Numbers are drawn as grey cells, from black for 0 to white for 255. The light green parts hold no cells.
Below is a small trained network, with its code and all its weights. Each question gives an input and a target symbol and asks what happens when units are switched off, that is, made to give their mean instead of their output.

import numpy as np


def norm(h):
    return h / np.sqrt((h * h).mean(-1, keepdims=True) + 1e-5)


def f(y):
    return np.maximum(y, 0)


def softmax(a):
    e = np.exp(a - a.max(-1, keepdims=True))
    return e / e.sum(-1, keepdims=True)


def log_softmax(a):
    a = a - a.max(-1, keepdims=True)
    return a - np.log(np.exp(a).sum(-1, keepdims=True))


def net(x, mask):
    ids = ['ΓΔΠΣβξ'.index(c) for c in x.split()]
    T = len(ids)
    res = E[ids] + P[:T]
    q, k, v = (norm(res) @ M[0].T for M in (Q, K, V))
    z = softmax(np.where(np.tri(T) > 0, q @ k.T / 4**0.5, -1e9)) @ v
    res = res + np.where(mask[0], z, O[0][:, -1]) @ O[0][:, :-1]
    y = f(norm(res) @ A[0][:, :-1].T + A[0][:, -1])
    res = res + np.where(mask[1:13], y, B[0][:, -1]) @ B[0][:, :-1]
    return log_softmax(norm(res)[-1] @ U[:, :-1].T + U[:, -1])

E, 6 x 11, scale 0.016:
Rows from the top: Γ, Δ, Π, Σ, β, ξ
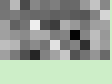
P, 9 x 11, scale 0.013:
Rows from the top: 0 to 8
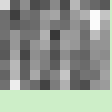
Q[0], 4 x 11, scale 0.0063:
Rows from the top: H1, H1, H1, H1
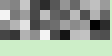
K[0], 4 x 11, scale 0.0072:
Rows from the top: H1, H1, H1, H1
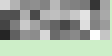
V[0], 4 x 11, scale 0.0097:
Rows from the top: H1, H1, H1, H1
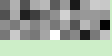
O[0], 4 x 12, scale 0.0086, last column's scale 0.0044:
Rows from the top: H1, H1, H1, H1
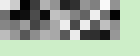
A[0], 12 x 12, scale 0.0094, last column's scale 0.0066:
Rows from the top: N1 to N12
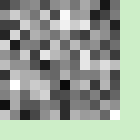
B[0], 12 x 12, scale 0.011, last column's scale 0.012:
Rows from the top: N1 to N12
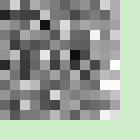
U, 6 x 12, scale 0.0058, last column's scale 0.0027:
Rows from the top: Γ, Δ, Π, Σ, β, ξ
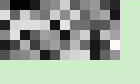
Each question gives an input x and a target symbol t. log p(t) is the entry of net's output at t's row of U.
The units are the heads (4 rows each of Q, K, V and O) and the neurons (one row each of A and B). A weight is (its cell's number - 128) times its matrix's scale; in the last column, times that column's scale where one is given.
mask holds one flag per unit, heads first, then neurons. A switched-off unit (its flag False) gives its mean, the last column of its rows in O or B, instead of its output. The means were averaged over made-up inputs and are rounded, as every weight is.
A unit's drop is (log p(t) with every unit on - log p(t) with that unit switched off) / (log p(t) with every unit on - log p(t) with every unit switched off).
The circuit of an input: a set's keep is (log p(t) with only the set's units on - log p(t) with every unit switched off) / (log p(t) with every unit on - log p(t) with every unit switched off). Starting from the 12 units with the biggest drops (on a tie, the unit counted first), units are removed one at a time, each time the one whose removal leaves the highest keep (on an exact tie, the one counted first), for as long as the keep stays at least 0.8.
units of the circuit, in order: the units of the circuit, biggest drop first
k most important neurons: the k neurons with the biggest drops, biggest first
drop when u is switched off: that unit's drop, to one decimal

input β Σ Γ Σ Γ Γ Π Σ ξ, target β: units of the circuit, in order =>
H1, N2
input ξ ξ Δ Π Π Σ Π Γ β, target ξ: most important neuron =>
N3
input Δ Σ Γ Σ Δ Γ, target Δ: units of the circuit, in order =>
N10, N7, H1
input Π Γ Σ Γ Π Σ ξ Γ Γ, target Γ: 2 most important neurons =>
N9, N8
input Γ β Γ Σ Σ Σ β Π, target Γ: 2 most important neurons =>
N9, N5
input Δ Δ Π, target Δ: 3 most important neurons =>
N7, N10, N2
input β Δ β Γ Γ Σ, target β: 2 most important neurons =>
N2, N10
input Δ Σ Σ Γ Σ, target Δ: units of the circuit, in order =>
N10, N7
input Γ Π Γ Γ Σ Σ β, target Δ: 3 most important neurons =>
N7, N2, N6
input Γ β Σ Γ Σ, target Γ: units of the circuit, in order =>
H1, N9
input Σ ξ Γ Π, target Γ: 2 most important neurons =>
N9, N1
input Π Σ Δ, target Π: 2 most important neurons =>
N12, N10
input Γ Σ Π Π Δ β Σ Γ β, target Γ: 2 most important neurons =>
N9, N5
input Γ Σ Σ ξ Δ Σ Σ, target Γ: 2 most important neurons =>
N9, N1
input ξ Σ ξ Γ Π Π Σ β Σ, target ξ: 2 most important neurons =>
N3, N6
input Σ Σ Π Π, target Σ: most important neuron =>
N4
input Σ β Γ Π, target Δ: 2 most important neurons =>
N7, N10
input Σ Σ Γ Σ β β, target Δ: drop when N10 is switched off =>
0.1
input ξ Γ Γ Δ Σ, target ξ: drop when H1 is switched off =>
1.2
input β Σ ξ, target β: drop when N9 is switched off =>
-0.1
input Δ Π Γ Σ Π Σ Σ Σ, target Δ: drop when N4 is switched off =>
-0.1
